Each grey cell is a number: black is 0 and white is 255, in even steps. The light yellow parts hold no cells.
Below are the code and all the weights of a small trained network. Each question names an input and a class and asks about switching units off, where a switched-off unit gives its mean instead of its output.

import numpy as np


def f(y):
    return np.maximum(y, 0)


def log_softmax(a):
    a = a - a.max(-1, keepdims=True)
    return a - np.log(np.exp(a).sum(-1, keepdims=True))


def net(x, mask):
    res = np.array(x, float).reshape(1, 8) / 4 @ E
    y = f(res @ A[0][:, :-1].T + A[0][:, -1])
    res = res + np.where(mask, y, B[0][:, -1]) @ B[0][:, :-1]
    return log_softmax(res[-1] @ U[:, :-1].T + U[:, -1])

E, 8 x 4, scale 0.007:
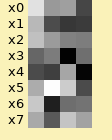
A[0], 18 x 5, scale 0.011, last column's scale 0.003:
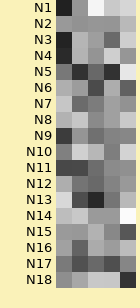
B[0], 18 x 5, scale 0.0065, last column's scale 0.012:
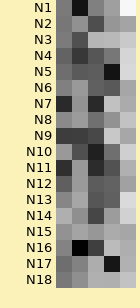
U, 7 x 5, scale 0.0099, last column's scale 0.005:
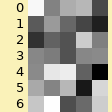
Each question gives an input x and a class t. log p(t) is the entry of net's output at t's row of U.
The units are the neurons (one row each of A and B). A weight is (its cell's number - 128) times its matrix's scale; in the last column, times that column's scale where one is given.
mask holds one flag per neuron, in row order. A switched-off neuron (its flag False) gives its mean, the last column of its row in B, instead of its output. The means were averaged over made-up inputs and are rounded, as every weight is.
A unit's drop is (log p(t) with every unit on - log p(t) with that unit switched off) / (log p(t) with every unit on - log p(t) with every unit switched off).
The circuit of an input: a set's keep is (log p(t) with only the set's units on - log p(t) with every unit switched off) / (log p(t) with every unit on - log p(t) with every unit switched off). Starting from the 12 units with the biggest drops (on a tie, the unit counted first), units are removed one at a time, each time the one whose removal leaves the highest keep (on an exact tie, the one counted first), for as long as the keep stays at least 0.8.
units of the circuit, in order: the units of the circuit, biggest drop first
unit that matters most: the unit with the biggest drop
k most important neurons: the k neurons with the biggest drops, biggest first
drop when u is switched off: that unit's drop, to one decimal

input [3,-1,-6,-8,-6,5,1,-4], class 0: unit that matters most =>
N11
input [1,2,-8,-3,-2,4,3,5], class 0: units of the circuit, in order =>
(N11 N4 N5)
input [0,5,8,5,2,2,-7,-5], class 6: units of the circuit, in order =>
(N1 N4)
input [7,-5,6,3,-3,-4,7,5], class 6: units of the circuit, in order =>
(N1 N13)
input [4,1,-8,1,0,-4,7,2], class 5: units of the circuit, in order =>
(N17 N5 N9)
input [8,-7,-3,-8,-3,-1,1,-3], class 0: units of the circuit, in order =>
(N11 N5)
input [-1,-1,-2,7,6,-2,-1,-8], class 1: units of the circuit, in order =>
(N5 N17)
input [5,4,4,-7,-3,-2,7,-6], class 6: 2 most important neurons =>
(N1 N13)
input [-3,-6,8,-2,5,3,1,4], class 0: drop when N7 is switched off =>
0.2
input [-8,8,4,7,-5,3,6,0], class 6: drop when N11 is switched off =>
0.0
